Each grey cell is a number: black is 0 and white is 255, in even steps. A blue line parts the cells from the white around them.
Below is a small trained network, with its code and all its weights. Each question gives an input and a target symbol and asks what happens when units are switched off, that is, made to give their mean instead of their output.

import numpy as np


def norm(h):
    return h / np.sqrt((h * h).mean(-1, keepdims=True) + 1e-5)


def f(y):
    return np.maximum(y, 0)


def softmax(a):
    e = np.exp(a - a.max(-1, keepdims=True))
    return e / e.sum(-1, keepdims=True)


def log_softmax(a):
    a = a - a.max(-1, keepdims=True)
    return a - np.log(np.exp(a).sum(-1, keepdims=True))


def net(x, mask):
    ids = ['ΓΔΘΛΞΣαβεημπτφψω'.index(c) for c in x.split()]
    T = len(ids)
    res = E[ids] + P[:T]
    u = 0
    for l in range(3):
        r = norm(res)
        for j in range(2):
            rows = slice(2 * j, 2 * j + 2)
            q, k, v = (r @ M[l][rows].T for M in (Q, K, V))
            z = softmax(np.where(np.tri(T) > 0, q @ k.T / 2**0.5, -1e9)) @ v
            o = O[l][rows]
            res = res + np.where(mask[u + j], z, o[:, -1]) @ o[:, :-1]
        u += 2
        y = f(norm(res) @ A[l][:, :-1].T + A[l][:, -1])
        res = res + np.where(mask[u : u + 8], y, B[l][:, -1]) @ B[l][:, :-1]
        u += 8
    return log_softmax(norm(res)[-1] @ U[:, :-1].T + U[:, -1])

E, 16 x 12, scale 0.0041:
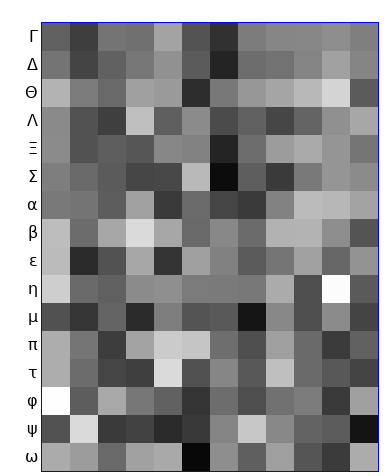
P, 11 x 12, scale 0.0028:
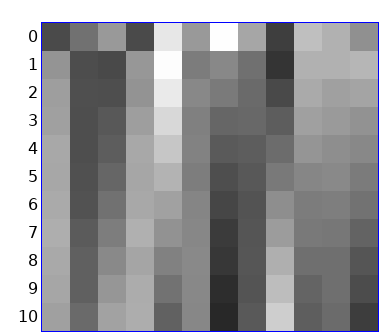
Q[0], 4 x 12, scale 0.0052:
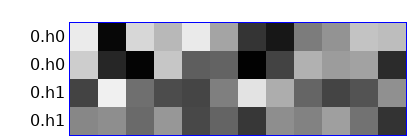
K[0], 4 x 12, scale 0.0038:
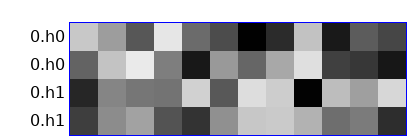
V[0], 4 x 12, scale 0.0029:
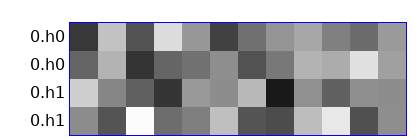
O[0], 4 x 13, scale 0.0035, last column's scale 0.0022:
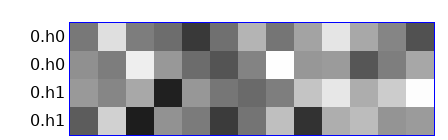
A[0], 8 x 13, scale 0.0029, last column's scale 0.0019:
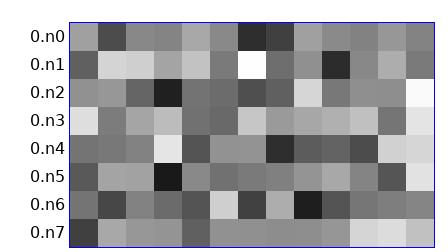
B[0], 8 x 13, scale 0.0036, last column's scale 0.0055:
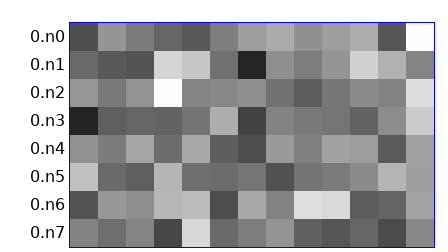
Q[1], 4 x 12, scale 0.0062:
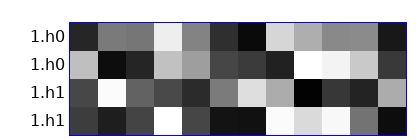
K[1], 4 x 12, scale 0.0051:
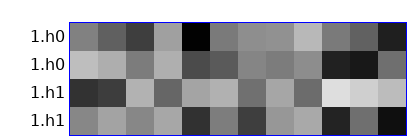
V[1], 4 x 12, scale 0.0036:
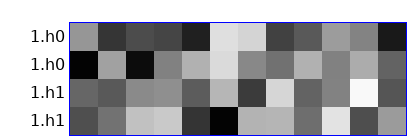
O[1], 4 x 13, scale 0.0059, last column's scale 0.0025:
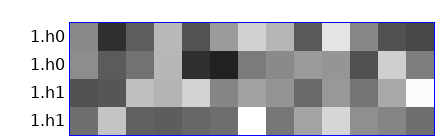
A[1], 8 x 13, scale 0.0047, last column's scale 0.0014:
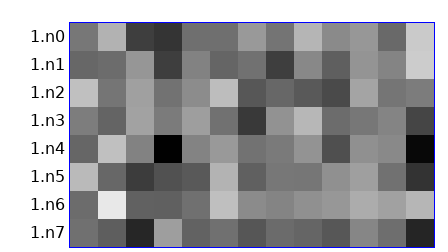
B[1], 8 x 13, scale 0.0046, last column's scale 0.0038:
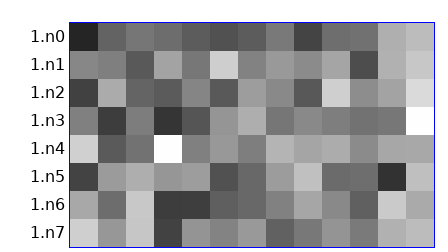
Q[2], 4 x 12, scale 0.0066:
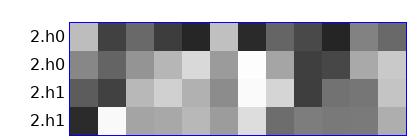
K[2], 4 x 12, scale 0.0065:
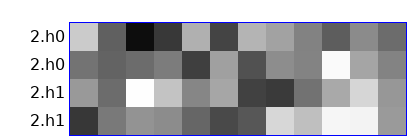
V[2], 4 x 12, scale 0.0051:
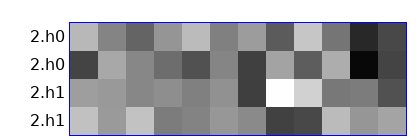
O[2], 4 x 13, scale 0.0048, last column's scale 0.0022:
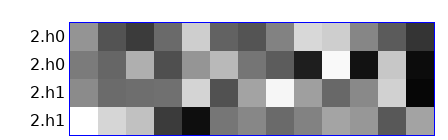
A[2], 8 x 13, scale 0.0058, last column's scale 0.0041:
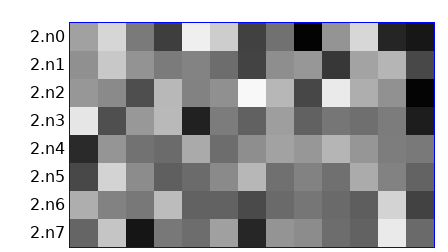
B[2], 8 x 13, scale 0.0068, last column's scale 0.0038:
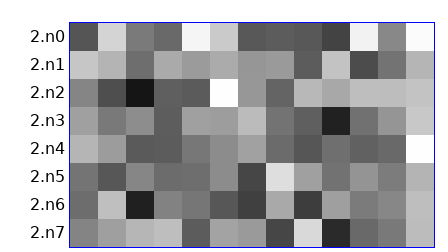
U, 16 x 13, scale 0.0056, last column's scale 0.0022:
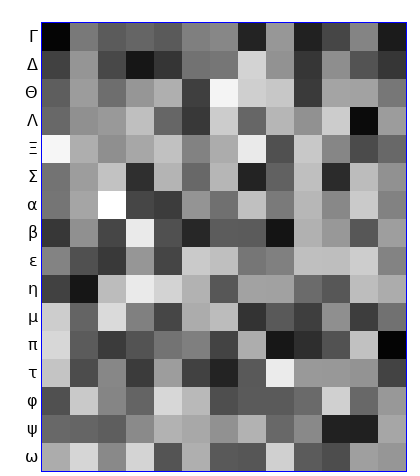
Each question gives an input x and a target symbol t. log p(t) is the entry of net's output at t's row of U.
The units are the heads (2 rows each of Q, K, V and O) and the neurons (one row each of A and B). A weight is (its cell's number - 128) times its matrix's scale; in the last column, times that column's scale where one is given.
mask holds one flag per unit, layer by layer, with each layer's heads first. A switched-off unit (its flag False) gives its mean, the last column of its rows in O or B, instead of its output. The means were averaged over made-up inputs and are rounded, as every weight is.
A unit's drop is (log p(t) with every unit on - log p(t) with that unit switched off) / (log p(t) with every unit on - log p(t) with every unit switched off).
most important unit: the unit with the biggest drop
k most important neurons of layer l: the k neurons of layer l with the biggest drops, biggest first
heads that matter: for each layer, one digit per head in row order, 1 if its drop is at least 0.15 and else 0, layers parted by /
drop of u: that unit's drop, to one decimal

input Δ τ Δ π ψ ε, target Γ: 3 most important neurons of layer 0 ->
0.n0, 0.n3, 0.n5
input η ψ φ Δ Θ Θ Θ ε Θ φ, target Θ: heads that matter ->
11 / 11 / 01
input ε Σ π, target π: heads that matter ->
00 / 11 / 00
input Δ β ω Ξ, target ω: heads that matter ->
00 / 10 / 00
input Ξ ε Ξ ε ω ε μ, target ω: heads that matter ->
01 / 10 / 00
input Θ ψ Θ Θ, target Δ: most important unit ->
1.h1
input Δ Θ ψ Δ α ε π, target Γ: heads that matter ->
11 / 01 / 01
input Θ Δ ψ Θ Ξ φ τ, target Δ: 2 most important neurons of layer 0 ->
0.n0, 0.n3
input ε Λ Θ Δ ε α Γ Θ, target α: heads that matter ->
11 / 11 / 11
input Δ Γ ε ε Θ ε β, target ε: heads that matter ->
00 / 10 / 00
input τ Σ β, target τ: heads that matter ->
10 / 11 / 10
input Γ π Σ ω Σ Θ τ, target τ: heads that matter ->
10 / 01 / 10
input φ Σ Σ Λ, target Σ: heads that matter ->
11 / 11 / 00
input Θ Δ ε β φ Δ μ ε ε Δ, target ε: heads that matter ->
01 / 11 / 00
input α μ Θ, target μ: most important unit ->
2.h1
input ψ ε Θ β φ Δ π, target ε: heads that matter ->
01 / 10 / 00
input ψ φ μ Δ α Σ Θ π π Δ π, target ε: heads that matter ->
11 / 10 / 00
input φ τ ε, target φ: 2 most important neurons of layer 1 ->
1.n2, 1.n7
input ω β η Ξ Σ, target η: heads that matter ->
10 / 01 / 00
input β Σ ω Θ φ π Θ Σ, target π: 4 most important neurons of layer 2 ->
2.n3, 2.n6, 2.n0, 2.n7
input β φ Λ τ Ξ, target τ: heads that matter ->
10 / 11 / 10
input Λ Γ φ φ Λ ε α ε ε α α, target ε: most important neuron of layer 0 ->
0.n7
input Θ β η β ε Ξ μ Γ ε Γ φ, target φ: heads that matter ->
10 / 10 / 00
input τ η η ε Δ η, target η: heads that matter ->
00 / 01 / 00
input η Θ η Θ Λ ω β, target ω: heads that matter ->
00 / 10 / 00
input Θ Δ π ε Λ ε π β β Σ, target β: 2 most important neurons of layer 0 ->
0.n6, 0.n4
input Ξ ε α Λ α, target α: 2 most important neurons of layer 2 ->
2.n5, 2.n0
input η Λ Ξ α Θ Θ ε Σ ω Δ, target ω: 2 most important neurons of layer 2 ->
2.n7, 2.n1
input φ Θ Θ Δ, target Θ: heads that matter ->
11 / 11 / 10
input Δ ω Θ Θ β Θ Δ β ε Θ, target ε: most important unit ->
2.n2
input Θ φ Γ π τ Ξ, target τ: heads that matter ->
00 / 11 / 10
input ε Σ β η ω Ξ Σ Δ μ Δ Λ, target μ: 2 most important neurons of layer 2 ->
2.n3, 2.n0
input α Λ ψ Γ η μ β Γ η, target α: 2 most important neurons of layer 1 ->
1.n6, 1.n0
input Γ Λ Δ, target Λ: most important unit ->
0.h1
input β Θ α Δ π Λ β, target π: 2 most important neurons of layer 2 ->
2.n3, 2.n6
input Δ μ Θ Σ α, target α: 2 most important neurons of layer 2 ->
2.n0, 2.n5
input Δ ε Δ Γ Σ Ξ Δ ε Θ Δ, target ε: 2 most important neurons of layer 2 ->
2.n2, 2.n0
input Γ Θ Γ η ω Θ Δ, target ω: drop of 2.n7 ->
0.3
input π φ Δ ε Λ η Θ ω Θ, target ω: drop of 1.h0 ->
0.7
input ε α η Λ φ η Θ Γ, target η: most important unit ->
0.h0
